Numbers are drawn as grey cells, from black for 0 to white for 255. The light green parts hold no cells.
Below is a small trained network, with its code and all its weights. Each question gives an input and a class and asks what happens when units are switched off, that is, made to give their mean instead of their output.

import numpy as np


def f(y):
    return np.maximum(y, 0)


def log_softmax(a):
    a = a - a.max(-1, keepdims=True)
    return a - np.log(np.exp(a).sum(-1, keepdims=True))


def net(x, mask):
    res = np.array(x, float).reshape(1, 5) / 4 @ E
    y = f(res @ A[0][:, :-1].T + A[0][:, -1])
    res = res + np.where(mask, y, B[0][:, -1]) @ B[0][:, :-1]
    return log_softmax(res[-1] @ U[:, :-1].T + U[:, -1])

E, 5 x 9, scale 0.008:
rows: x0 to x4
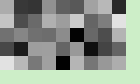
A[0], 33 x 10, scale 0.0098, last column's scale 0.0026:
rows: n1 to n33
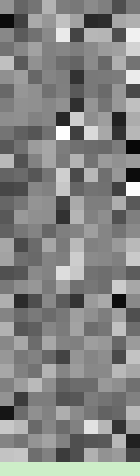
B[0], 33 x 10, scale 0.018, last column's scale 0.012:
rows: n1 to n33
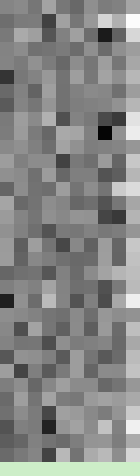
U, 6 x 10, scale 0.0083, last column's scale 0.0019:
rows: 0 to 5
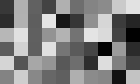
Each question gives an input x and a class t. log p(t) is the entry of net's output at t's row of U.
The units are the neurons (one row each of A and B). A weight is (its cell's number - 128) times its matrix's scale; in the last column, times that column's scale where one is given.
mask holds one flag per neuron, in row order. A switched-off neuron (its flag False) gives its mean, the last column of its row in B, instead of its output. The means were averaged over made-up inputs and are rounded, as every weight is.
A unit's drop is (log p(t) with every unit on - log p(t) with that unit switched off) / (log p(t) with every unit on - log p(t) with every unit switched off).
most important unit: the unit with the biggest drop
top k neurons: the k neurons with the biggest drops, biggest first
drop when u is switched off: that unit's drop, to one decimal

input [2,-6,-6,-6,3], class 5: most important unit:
n9
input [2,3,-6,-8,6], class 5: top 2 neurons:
n9; n31
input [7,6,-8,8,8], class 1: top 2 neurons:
n9; n22
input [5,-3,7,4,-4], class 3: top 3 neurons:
n31; n22; n33
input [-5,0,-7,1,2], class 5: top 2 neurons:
n16; n9
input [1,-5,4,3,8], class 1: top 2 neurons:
n10; n3
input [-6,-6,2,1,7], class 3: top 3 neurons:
n31; n2; n18
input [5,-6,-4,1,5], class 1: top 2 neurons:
n22; n10
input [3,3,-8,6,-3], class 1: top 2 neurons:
n9; n10
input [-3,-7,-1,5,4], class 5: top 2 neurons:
n22; n10
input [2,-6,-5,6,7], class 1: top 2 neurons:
n10; n3
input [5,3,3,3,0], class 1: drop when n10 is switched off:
0.4
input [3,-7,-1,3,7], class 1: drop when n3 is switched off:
0.2
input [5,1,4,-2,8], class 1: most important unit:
n10
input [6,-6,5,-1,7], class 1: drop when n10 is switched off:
0.4
